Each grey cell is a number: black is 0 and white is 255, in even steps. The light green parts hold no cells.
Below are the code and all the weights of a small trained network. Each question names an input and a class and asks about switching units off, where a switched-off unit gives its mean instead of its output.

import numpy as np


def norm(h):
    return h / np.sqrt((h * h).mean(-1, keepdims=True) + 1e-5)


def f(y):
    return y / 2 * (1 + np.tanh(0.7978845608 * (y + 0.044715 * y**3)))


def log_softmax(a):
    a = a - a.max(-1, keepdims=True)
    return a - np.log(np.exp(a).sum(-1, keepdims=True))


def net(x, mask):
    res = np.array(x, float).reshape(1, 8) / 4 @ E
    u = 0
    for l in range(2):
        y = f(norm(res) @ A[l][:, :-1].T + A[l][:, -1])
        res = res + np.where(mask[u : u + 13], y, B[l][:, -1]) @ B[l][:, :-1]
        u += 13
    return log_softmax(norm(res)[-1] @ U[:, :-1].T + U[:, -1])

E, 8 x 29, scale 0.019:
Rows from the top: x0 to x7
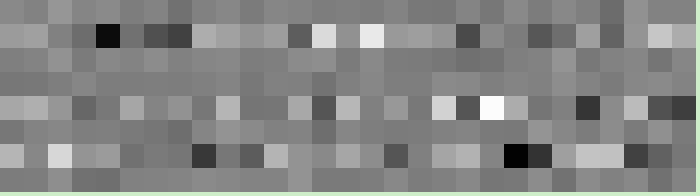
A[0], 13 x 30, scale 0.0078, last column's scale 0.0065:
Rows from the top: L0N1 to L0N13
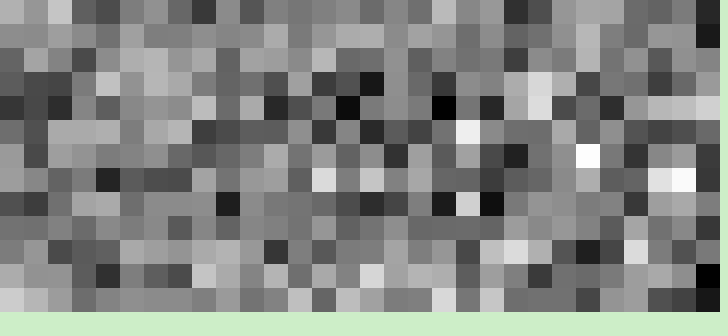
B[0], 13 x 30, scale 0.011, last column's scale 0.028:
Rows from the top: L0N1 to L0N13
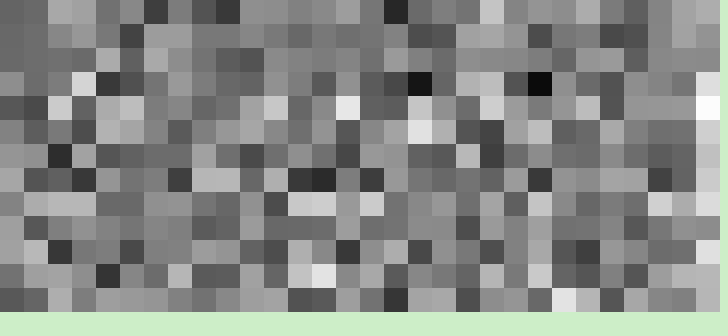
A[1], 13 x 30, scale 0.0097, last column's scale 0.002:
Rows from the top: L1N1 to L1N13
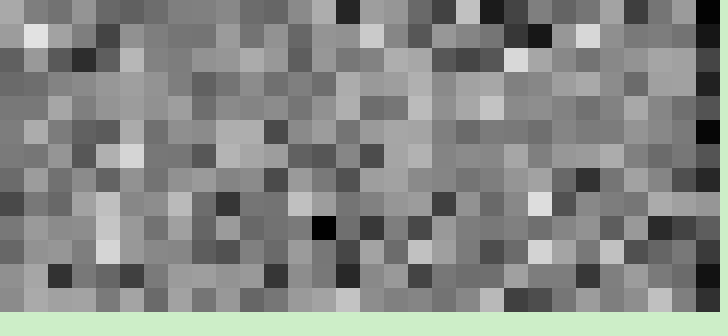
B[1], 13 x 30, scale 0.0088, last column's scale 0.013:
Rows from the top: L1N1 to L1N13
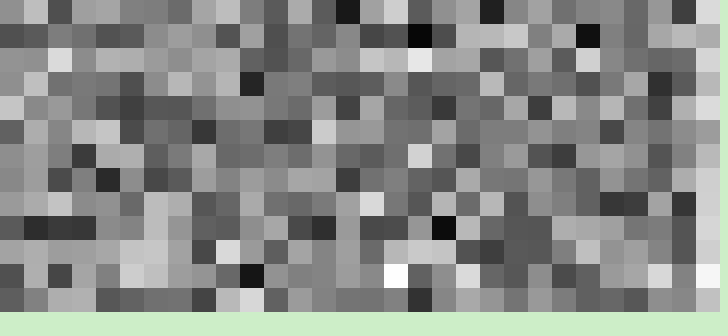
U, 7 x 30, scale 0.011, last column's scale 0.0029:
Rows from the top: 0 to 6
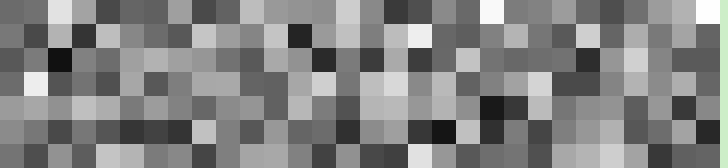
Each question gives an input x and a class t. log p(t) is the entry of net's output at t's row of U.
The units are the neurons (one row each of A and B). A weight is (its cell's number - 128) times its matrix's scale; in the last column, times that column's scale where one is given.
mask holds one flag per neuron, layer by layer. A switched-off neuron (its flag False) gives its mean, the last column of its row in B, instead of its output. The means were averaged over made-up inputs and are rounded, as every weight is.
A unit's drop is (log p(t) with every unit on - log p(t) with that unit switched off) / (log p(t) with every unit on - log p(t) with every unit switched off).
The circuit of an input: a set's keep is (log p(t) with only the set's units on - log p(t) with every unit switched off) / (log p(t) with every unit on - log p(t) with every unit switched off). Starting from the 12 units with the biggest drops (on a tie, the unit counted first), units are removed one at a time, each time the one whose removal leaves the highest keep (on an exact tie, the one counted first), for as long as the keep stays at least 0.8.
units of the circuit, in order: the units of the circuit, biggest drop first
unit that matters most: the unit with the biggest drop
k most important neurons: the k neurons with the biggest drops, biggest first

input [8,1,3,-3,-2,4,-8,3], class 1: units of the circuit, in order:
L0N5
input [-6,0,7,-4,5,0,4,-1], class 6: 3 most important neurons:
L0N9, L0N4, L0N13
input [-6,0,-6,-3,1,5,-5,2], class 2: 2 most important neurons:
L0N11, L0N9
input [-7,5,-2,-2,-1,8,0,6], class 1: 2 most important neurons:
L0N8, L0N4
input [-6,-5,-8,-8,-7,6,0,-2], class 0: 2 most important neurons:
L0N5, L0N11
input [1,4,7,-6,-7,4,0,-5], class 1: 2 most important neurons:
L0N8, L0N5
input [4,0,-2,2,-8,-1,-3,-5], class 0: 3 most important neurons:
L0N9, L0N6, L0N5
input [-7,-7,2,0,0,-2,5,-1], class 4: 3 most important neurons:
L0N5, L0N6, L0N8
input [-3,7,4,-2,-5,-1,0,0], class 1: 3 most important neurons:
L0N8, L0N4, L0N11
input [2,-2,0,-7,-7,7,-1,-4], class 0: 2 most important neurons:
L0N9, L0N5
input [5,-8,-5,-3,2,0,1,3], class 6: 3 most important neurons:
L0N11, L0N6, L0N7
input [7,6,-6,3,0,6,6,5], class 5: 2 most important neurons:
L0N5, L0N7
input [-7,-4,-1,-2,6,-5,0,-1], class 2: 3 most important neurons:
L0N5, L0N11, L0N4
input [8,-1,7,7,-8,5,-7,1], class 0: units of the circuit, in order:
L0N9
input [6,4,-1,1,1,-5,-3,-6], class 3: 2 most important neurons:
L0N11, L0N12
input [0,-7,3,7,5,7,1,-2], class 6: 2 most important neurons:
L0N13, L0N6
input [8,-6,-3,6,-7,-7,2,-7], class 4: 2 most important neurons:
L0N7, L0N6
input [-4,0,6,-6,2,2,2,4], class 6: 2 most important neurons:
L0N9, L0N4
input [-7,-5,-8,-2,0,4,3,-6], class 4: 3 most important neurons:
L0N6, L0N5, L0N8
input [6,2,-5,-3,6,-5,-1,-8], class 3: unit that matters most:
L0N11
